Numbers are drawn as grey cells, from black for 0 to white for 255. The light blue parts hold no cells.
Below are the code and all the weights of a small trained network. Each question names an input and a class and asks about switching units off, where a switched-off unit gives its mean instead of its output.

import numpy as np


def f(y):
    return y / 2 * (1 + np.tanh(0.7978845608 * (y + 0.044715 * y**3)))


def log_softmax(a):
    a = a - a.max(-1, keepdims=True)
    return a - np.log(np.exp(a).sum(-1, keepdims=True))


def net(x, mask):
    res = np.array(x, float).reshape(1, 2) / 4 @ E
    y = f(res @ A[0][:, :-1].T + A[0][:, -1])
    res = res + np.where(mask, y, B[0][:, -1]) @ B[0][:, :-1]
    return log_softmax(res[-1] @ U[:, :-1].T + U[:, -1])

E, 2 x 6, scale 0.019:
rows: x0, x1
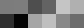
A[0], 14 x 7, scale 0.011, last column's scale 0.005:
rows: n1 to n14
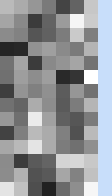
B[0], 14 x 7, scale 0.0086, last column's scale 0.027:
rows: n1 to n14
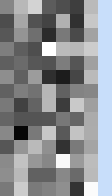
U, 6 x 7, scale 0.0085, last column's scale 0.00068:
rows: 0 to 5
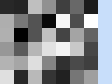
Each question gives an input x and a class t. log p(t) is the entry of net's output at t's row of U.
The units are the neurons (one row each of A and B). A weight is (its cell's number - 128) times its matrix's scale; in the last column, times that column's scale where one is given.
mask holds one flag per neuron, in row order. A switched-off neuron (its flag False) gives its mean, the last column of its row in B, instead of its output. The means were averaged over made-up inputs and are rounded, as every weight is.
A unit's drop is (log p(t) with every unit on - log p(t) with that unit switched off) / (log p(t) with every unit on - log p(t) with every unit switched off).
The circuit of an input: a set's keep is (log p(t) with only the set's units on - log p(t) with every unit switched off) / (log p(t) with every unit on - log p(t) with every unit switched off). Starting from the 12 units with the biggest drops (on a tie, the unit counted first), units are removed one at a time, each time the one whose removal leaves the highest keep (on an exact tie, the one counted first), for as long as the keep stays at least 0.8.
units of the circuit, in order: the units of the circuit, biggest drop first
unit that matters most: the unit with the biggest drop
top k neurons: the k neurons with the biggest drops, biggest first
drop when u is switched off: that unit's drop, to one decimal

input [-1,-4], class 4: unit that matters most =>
n12
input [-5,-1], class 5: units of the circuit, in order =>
[n14, n6, n12]
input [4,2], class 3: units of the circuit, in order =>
[n14, n6]
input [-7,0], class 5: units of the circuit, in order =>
[n6, n14]
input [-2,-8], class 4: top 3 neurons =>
[n1, n11, n12]
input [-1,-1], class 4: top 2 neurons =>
[n10, n2]
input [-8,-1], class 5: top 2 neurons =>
[n6, n14]
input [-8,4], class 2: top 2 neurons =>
[n10, n4]
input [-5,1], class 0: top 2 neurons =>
[n11, n13]
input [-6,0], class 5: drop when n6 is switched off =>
0.2
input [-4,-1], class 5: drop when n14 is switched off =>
0.4
